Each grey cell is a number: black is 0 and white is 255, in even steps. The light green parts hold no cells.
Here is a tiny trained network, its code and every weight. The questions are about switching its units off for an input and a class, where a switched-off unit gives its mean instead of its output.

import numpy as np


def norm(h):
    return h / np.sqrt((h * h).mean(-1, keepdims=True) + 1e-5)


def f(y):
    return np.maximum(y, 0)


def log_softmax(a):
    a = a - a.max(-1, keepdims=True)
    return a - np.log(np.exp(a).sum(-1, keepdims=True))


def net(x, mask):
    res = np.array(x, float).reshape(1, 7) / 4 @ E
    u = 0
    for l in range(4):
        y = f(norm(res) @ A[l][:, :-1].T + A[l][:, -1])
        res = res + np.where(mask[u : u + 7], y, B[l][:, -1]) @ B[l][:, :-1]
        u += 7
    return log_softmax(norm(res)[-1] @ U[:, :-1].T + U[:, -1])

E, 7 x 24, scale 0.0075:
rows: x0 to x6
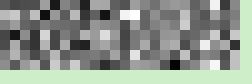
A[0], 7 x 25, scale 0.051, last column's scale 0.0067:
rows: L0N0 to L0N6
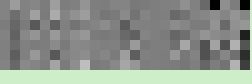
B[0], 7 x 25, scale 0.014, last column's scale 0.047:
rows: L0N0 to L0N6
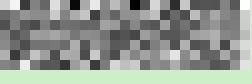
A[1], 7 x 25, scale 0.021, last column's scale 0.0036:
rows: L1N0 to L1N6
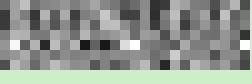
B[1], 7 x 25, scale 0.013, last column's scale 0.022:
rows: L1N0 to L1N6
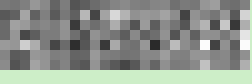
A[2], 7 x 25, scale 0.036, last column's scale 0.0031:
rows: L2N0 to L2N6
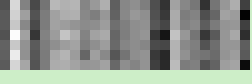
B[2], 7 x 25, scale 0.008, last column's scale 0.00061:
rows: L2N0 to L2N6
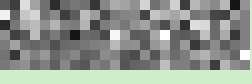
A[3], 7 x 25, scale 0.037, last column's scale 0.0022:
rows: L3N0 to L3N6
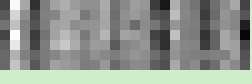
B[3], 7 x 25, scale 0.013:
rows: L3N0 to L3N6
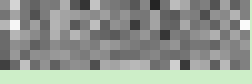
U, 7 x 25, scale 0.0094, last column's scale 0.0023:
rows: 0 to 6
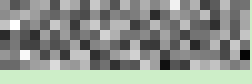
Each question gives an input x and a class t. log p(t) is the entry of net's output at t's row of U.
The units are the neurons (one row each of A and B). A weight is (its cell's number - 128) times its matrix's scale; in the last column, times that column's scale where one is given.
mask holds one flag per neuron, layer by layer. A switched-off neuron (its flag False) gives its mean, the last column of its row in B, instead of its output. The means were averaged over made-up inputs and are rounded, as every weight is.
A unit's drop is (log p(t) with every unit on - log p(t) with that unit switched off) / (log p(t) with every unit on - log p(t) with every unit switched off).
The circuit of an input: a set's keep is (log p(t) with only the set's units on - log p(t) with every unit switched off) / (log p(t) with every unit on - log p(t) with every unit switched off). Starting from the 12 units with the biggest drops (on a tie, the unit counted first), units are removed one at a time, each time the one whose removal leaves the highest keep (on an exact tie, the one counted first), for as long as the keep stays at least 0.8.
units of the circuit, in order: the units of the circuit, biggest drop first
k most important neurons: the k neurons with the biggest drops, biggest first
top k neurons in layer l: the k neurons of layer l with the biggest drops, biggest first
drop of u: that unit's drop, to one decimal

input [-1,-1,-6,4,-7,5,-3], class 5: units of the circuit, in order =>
[L0N6]
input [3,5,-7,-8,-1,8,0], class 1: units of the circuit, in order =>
[L1N4 L0N0]
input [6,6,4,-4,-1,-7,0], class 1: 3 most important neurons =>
[L0N0 L1N4 L0N3]
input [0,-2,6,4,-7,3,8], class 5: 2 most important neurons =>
[L0N6 L0N1]
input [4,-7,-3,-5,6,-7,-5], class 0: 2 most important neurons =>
[L0N5 L0N0]
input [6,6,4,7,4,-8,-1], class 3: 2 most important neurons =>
[L0N2 L0N4]
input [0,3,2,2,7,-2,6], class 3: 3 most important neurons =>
[L0N0 L0N4 L0N1]
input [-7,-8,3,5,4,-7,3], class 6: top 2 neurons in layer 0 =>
[L0N3 L0N0]
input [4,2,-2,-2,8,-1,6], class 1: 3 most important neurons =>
[L0N0 L0N3 L0N2]
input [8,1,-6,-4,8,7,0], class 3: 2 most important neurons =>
[L0N0 L0N4]
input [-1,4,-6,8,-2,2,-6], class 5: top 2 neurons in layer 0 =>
[L0N6 L0N0]
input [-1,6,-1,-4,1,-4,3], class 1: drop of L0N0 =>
0.6
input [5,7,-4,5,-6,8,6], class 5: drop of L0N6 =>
0.4
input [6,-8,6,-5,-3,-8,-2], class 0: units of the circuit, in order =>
[L0N5]
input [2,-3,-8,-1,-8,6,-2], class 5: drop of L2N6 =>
0.0
